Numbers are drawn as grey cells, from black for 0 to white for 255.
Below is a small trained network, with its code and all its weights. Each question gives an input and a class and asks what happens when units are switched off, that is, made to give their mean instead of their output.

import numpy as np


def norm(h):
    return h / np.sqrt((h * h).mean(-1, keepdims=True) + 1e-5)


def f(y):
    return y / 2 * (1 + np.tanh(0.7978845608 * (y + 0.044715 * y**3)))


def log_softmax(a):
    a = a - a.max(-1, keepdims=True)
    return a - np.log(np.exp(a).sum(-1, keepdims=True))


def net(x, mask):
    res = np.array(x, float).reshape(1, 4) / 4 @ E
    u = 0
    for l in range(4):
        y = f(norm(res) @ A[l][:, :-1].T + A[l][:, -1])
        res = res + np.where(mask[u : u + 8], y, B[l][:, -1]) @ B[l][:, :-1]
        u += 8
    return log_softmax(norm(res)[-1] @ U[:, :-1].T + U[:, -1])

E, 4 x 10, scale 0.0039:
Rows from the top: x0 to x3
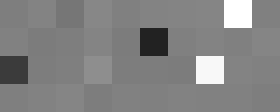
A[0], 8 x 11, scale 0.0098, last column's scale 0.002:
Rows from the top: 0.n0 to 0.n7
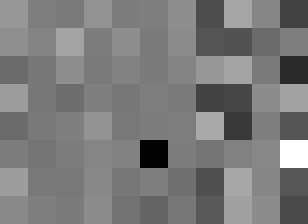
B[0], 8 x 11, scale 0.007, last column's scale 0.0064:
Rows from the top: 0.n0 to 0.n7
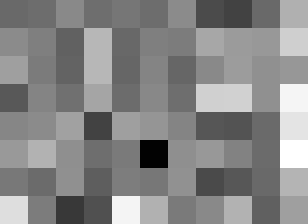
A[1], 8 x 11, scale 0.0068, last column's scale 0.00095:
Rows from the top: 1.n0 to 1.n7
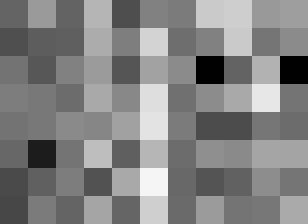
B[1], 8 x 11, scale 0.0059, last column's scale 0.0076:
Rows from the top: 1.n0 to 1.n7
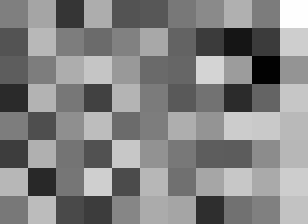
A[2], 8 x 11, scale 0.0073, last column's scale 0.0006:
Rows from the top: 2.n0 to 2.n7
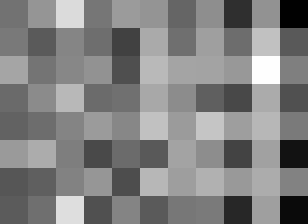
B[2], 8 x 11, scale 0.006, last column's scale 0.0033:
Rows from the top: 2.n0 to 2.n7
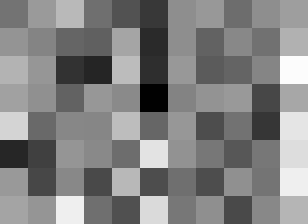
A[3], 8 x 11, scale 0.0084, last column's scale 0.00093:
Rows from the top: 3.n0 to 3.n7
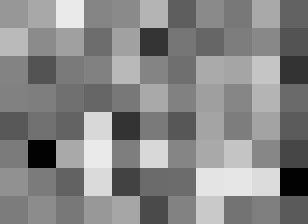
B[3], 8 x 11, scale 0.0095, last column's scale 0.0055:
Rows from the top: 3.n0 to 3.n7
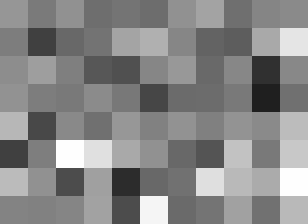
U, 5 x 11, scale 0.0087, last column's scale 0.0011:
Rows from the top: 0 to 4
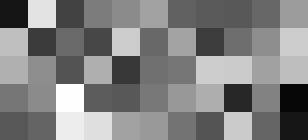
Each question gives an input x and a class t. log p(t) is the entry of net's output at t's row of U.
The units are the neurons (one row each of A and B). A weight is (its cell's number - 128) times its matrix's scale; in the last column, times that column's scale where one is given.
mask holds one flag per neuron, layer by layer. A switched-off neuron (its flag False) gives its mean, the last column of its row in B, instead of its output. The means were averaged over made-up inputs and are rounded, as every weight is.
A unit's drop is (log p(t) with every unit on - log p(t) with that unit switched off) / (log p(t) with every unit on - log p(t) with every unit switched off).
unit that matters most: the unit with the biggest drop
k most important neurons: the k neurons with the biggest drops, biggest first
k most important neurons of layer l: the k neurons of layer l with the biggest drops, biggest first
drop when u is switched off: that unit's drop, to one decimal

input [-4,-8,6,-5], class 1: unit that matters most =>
2.n2
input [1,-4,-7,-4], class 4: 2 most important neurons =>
[0.n6; 0.n0]
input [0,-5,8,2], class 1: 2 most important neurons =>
[0.n3; 0.n5]
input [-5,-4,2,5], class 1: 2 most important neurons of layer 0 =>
[0.n5; 0.n4]
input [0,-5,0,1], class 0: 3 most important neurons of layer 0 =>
[0.n5; 0.n4; 0.n6]
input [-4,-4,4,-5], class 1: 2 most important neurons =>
[0.n5; 2.n2]
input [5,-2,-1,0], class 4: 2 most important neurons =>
[0.n5; 1.n2]
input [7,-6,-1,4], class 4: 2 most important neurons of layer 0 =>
[0.n5; 0.n3]
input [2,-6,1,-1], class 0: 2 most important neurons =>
[0.n5; 0.n4]
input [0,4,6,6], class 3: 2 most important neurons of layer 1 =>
[1.n0; 1.n6]
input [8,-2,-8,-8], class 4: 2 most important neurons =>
[0.n5; 3.n5]
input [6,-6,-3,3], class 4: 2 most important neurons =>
[1.n2; 3.n5]
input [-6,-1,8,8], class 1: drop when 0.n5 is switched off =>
1.1
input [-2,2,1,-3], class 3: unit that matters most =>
0.n4
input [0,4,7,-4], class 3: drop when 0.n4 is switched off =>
0.9
